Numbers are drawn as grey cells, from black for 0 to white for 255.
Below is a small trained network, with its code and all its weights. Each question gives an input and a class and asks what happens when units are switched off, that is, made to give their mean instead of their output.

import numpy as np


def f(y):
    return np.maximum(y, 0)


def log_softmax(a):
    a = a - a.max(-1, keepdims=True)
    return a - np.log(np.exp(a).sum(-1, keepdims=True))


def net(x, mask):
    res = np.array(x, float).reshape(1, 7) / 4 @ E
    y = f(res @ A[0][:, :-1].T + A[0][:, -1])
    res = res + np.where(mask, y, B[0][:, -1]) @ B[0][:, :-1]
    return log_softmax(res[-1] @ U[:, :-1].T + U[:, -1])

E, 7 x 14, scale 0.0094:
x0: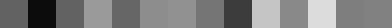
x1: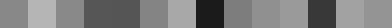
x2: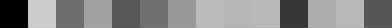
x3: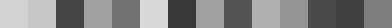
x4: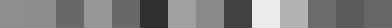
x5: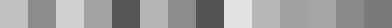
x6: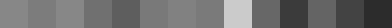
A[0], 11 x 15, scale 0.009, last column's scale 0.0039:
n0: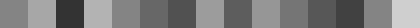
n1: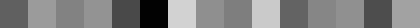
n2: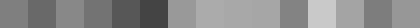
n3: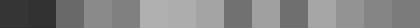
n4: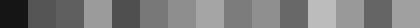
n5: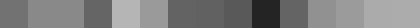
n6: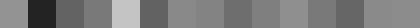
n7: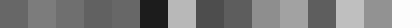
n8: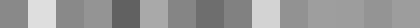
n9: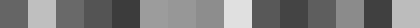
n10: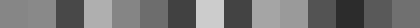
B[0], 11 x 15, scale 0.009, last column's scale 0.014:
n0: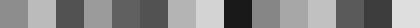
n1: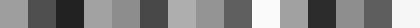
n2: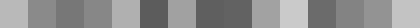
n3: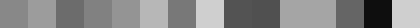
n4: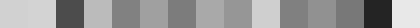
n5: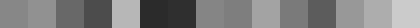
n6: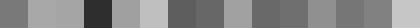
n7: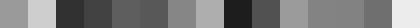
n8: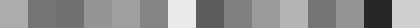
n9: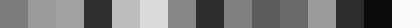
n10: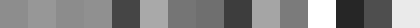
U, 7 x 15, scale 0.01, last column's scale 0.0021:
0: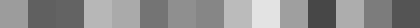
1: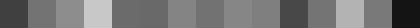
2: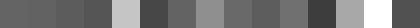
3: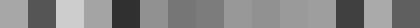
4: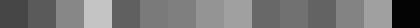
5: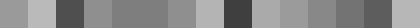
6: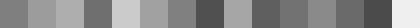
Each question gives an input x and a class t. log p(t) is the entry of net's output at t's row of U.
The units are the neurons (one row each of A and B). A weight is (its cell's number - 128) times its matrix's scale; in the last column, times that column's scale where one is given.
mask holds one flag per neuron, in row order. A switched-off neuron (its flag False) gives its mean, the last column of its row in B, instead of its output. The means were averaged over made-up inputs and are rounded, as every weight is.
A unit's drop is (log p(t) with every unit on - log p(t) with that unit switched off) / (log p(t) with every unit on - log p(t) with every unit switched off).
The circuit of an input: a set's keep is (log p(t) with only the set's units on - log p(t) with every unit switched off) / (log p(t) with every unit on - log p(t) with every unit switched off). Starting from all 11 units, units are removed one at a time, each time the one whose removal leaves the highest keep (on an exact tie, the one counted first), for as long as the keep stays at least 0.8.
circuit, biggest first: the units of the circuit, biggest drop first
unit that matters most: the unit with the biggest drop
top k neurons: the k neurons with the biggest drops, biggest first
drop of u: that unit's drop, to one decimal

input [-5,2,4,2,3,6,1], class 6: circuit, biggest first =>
n9; n7
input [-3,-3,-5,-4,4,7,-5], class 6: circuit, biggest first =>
n1; n0
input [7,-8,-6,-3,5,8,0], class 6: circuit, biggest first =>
n6; n0
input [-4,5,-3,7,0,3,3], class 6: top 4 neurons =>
n1; n7; n4; n9
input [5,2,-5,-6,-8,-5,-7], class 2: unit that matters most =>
n5
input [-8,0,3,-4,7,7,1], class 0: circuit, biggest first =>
n1; n0; n10
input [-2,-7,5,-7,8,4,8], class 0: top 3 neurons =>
n1; n0; n10
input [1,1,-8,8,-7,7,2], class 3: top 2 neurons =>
n9; n1
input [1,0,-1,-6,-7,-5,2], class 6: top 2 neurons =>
n1; n0
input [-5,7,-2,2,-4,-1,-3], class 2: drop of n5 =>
0.2
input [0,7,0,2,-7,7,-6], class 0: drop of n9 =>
0.3
